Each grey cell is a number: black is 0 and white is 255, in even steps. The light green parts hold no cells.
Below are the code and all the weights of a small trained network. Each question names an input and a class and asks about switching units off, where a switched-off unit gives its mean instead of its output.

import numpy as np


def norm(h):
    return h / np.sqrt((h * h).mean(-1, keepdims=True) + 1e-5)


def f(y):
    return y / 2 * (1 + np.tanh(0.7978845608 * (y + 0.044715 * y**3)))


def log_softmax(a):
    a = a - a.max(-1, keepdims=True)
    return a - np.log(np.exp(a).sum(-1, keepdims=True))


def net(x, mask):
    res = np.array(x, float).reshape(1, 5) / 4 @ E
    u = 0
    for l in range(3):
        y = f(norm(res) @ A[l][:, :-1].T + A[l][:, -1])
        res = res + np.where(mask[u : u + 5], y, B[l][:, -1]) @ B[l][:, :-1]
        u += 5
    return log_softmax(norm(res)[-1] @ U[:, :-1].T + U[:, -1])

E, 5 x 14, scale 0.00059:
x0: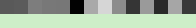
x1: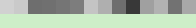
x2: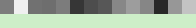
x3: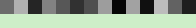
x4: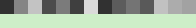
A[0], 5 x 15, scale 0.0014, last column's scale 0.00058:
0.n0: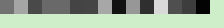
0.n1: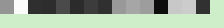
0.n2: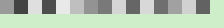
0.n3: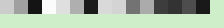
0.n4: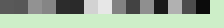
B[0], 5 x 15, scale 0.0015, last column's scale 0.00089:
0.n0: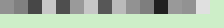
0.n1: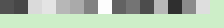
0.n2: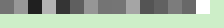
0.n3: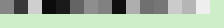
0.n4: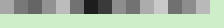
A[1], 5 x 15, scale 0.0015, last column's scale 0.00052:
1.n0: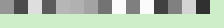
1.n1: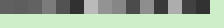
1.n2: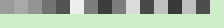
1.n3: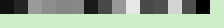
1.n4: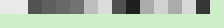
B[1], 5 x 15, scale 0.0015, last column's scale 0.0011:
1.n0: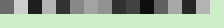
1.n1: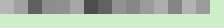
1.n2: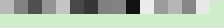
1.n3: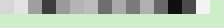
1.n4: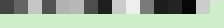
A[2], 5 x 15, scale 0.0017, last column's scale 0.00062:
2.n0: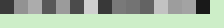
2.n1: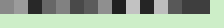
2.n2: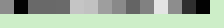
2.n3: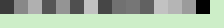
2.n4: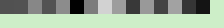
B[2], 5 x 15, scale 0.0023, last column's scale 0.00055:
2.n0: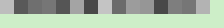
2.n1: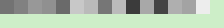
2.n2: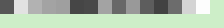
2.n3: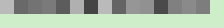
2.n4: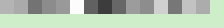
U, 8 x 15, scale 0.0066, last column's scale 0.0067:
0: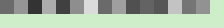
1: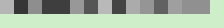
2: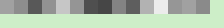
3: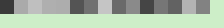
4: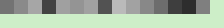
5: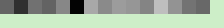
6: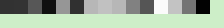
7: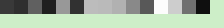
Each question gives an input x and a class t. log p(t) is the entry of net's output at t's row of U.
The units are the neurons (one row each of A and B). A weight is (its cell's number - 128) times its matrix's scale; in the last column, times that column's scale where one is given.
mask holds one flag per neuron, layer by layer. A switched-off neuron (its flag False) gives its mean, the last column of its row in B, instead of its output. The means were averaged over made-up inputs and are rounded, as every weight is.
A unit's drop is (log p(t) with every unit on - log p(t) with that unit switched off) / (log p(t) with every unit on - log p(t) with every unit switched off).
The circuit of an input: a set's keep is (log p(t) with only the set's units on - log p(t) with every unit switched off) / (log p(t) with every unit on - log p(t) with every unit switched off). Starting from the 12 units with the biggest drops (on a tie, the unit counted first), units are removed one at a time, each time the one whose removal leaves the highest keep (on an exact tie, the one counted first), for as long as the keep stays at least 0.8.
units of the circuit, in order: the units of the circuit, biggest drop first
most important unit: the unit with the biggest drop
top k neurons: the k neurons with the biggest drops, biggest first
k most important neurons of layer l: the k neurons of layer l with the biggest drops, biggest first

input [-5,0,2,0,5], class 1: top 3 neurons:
2.n0, 2.n3, 0.n4
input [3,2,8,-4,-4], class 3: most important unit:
0.n1
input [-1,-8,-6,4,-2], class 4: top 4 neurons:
1.n3, 0.n1, 1.n0, 0.n2
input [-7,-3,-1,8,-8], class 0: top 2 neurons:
2.n1, 0.n0
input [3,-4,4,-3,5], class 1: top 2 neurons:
2.n0, 1.n4
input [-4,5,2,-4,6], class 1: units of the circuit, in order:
2.n0, 2.n3
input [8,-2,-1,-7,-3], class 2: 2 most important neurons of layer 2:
2.n4, 2.n1
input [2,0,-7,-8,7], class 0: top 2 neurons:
1.n0, 0.n3
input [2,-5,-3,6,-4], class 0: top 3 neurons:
1.n4, 2.n1, 0.n0
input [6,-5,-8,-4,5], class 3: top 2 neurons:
2.n2, 1.n2
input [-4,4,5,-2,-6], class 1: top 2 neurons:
0.n3, 2.n2
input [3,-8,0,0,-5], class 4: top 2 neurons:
1.n3, 2.n0
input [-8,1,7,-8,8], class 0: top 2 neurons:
1.n0, 0.n3
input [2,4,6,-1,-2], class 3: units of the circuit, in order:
0.n1
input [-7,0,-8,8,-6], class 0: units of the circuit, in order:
2.n1, 0.n0
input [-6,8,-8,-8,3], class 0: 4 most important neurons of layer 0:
0.n1, 0.n2, 0.n4, 0.n3
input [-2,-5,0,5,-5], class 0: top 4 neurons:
1.n4, 2.n1, 0.n0, 2.n0
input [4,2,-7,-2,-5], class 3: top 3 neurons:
2.n2, 1.n2, 2.n0
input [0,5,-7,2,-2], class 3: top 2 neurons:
2.n2, 1.n3
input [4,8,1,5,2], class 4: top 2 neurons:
1.n4, 0.n2
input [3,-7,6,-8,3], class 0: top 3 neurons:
1.n0, 1.n4, 2.n2
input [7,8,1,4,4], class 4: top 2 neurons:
1.n4, 1.n2
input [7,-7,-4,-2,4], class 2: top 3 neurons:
2.n4, 1.n4, 0.n3
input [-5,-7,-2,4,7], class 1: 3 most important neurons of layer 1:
1.n4, 1.n0, 1.n2
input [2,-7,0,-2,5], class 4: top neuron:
1.n3
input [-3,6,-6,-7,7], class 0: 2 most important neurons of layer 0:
0.n3, 0.n1
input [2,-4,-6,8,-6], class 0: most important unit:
2.n1
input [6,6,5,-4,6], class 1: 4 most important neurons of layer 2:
2.n0, 2.n3, 2.n2, 2.n1
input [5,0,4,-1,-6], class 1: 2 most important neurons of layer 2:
2.n2, 2.n4
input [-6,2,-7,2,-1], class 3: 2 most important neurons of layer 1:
1.n1, 1.n3
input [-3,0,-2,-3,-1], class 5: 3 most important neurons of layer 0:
0.n2, 0.n0, 0.n4
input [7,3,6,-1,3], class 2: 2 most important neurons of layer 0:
0.n4, 0.n3
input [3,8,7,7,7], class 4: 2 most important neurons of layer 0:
0.n2, 0.n3
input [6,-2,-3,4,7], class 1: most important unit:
2.n0
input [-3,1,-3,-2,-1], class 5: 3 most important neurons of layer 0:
0.n2, 0.n1, 0.n4
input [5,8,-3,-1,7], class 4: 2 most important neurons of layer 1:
1.n4, 1.n2
